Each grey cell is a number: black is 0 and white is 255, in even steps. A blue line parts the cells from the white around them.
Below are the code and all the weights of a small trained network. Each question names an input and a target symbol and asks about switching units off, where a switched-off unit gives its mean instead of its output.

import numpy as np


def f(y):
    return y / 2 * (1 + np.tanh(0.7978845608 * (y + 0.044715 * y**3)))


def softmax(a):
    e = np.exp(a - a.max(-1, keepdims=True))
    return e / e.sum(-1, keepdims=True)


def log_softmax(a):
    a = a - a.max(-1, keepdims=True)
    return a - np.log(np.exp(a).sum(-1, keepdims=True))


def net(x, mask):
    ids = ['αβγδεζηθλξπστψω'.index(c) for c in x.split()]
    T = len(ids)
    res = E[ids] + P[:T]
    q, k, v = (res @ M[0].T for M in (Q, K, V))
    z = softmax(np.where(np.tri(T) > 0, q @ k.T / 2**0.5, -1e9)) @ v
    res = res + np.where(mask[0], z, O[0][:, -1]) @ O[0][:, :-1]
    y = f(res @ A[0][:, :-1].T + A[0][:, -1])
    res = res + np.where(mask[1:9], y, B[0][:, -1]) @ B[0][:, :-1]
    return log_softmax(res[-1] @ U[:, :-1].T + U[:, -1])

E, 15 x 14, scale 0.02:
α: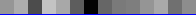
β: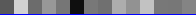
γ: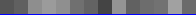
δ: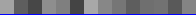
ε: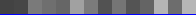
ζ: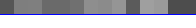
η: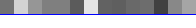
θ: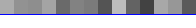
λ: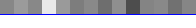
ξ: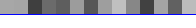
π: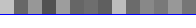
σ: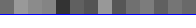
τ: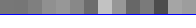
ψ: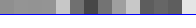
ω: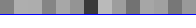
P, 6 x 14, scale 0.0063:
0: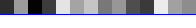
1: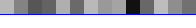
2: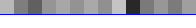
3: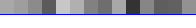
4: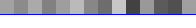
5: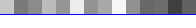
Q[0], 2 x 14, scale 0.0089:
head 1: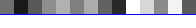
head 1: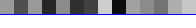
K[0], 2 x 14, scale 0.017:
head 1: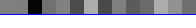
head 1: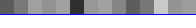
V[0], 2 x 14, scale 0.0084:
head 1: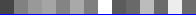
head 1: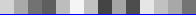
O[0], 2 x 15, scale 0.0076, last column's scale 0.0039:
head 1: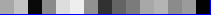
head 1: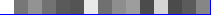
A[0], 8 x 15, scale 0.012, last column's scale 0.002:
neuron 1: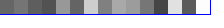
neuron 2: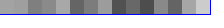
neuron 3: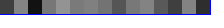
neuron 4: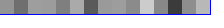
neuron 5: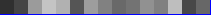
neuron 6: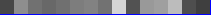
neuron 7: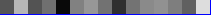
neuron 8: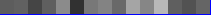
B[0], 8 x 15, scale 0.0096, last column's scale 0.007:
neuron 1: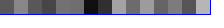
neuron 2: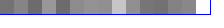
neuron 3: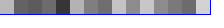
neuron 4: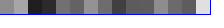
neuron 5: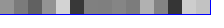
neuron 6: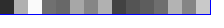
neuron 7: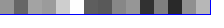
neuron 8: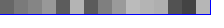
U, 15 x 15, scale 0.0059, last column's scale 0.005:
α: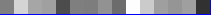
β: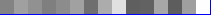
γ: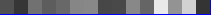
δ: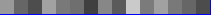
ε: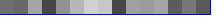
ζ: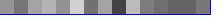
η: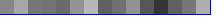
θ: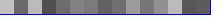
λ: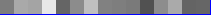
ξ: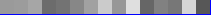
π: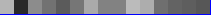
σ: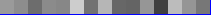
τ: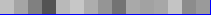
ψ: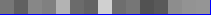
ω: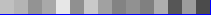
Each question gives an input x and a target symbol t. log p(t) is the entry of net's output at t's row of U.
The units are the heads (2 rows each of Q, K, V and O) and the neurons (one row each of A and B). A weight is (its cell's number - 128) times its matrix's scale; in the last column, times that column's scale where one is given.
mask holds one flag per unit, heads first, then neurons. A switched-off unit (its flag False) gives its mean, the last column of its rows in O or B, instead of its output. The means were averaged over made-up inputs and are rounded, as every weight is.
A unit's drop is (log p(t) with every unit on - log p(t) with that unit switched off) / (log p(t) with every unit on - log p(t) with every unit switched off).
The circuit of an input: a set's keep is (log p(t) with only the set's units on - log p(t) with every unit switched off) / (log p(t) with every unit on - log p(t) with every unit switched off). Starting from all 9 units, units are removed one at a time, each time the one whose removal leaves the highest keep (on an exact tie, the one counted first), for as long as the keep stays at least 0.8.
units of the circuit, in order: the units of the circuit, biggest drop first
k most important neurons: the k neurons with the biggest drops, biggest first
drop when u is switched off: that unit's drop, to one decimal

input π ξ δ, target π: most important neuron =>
neuron 8
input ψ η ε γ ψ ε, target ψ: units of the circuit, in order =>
head 1; neuron 3; neuron 8
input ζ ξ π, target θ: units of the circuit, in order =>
neuron 5; head 1
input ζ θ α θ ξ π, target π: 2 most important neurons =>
neuron 6; neuron 7
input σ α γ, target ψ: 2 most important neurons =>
neuron 5; neuron 6
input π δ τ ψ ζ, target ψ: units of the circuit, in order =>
head 1; neuron 3; neuron 6
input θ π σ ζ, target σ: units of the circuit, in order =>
head 1; neuron 6
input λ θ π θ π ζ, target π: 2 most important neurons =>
neuron 8; neuron 6
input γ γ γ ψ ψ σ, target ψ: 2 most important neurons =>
neuron 3; neuron 8
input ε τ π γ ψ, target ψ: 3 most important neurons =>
neuron 3; neuron 8; neuron 4
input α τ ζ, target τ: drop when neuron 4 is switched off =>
0.0
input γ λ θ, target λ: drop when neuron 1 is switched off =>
0.1
